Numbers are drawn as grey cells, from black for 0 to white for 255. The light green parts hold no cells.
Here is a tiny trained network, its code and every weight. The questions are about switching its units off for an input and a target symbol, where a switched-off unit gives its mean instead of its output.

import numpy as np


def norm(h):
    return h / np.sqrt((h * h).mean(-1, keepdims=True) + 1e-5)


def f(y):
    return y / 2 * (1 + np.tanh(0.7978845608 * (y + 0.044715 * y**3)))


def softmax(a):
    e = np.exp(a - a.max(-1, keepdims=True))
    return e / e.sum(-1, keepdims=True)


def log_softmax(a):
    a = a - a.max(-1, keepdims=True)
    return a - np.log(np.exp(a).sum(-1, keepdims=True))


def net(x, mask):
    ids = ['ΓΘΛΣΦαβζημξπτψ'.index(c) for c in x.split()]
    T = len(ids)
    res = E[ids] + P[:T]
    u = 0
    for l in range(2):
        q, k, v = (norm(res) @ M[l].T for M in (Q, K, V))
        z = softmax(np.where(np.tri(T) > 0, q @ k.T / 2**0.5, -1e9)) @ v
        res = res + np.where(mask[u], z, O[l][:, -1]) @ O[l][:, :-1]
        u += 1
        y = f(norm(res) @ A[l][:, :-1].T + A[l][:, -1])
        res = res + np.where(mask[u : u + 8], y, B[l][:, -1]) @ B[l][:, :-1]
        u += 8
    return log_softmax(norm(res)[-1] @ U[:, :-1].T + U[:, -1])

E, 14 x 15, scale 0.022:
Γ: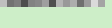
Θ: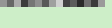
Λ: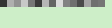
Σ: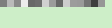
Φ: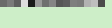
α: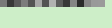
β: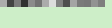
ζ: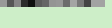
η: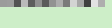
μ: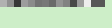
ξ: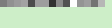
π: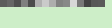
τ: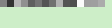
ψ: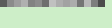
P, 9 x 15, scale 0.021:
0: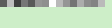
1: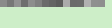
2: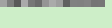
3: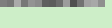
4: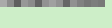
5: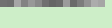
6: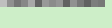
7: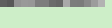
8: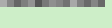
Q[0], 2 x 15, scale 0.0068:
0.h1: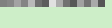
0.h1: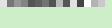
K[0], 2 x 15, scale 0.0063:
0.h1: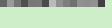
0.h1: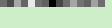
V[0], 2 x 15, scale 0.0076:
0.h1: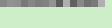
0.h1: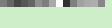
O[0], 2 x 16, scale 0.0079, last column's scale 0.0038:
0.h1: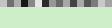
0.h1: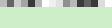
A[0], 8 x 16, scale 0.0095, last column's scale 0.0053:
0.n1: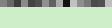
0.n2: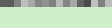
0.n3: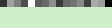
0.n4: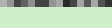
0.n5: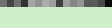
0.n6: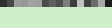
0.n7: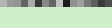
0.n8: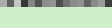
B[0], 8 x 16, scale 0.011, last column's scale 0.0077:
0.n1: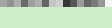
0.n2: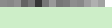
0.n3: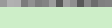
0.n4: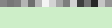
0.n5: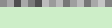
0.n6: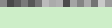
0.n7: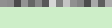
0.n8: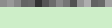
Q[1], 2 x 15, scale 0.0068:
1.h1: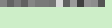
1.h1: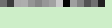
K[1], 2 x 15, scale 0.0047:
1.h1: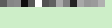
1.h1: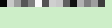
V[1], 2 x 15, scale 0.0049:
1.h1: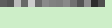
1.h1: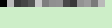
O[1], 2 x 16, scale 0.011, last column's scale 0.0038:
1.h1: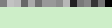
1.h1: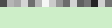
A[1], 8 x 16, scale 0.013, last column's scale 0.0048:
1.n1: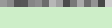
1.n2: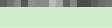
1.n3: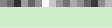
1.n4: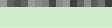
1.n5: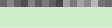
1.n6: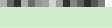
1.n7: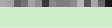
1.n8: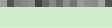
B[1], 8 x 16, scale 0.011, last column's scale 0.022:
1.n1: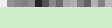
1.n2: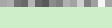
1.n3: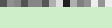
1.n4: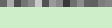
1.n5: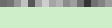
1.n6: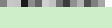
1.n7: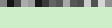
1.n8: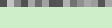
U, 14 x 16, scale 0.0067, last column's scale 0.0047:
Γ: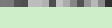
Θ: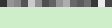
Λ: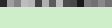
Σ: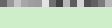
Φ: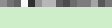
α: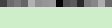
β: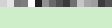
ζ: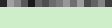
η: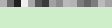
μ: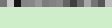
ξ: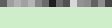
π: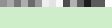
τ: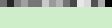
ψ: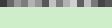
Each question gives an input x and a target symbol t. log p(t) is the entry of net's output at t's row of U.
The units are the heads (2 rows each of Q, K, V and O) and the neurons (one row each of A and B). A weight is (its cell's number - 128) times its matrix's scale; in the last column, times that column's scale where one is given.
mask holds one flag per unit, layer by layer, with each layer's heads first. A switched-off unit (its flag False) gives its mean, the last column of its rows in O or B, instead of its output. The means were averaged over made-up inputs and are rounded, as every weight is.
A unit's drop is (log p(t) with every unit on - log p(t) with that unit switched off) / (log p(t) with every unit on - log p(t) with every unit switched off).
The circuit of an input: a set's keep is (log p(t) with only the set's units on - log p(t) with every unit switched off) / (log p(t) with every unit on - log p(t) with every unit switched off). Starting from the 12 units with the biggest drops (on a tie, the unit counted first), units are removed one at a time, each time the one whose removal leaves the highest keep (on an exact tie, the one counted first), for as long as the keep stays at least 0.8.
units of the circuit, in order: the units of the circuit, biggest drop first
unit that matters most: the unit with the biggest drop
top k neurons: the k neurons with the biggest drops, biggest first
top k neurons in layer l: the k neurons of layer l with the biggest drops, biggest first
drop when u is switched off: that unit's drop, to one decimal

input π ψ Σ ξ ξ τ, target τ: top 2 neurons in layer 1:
(1.n6 1.n3)
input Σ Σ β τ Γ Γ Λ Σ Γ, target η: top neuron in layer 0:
(0.n4)
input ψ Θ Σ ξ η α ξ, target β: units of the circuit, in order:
(0.h1 1.n5)
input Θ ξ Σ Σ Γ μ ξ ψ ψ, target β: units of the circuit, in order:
(1.n1 1.n5)
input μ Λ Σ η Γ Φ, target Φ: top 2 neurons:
(1.n6 1.n3)
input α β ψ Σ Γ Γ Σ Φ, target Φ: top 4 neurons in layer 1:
(1.n6 1.n5 1.n3 1.n2)
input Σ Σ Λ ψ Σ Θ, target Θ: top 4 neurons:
(1.n6 1.n3 0.n1 1.n1)
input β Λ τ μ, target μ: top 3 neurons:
(1.n6 1.n4 1.n3)
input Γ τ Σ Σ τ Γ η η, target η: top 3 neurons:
(1.n6 1.n3 1.n7)
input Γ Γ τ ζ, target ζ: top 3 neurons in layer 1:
(1.n6 1.n3 1.n5)
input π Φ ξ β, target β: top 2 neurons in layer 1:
(1.n3 1.n8)
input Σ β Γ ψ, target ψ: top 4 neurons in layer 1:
(1.n6 1.n3 1.n1 1.n2)
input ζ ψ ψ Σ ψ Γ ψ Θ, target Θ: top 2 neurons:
(1.n6 1.n3)
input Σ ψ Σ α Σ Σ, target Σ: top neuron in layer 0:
(0.n1)
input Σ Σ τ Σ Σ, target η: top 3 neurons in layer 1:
(1.n7 1.n6 1.n5)
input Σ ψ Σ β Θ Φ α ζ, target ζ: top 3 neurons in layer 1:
(1.n6 1.n3 1.n1)
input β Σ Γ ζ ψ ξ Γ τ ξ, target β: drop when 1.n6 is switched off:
0.3
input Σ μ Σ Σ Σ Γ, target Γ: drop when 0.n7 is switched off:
0.0
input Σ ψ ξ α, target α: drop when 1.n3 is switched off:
0.6
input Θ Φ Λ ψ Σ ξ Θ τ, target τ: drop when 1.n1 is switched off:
0.2
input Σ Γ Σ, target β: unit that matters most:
0.h1
